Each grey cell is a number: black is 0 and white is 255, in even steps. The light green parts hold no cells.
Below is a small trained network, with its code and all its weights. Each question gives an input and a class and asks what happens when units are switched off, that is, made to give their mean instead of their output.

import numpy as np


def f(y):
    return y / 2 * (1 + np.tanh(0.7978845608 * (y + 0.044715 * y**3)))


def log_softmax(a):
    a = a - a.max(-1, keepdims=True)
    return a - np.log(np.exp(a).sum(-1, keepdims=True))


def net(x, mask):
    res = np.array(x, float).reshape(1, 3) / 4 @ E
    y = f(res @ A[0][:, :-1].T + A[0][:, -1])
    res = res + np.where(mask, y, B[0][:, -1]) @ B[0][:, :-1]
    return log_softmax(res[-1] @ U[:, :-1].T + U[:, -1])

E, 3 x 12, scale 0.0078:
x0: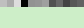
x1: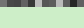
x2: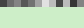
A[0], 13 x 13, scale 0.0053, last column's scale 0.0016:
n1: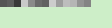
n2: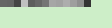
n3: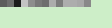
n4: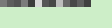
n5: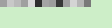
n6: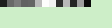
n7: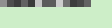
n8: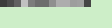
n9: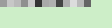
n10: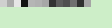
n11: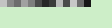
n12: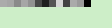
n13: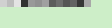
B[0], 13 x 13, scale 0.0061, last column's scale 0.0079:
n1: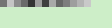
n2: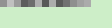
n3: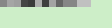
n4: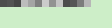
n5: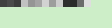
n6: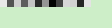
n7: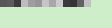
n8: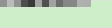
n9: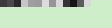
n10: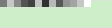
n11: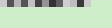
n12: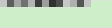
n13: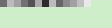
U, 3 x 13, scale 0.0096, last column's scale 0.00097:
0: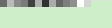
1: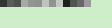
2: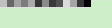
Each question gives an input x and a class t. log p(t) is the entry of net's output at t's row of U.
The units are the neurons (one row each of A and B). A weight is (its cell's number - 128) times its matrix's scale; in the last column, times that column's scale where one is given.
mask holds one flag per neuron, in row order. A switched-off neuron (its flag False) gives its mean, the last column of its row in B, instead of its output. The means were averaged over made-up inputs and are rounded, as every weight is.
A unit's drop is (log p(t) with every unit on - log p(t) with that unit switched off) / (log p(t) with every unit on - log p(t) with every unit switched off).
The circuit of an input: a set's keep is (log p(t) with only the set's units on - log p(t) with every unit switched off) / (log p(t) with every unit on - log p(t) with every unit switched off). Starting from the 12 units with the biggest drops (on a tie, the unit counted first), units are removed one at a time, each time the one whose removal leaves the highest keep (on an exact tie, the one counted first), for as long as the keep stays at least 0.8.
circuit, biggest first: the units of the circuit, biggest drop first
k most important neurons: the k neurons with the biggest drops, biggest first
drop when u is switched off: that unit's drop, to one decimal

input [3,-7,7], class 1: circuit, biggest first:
[n9]
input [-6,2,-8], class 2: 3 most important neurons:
[n11; n12; n10]
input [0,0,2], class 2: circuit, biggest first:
[n10; n5]
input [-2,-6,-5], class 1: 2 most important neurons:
[n5; n9]
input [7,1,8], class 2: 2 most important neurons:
[n6; n1]
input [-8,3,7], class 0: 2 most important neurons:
[n1; n3]
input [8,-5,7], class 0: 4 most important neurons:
[n10; n13; n11; n12]
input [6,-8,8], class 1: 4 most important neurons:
[n9; n5; n11; n12]
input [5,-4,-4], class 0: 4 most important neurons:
[n10; n13; n6; n7]
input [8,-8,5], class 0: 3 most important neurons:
[n10; n13; n7]
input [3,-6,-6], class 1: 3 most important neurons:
[n5; n9; n6]
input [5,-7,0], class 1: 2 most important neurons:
[n9; n5]
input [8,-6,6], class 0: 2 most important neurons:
[n10; n13]
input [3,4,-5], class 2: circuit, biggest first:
[n11]
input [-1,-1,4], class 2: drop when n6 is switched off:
0.1
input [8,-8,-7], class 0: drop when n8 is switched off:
-0.1
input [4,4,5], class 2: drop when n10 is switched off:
-0.1
